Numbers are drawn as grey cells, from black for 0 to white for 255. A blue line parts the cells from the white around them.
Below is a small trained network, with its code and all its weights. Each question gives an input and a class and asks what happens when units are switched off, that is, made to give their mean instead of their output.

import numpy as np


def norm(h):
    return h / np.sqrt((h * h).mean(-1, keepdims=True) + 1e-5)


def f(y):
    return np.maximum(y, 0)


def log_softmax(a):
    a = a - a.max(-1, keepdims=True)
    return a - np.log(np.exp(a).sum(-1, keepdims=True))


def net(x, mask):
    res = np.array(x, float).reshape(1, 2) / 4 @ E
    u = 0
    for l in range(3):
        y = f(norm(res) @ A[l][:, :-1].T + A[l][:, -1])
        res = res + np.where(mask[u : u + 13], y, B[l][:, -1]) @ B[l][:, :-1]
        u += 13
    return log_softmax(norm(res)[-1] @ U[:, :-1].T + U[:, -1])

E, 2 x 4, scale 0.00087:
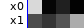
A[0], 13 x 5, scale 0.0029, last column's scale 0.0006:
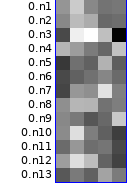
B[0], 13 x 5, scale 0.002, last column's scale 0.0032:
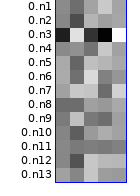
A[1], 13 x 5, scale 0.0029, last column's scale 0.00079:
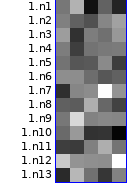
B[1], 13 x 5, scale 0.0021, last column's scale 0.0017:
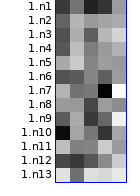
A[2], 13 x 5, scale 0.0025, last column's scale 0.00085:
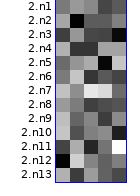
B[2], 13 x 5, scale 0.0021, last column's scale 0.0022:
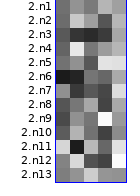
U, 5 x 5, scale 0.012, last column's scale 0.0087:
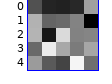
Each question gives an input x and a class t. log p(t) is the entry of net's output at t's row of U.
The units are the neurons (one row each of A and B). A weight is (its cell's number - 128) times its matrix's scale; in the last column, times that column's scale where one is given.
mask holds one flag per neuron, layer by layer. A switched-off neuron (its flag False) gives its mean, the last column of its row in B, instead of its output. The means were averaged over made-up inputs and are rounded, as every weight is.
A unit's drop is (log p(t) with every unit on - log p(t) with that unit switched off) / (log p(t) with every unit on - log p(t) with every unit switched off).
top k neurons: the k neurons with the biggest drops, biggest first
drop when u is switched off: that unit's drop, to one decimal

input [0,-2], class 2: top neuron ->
(0.n12)
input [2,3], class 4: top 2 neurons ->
(0.n3 0.n7)
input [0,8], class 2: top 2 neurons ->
(0.n3 0.n5)
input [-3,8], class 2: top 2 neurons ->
(0.n5 0.n3)
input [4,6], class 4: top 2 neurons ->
(0.n3 1.n7)
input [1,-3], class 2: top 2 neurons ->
(0.n3 0.n12)
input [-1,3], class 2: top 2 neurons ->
(0.n5 0.n3)
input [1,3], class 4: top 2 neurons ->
(0.n3 0.n7)
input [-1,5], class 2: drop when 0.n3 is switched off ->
1.3
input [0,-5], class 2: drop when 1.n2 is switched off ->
0.0
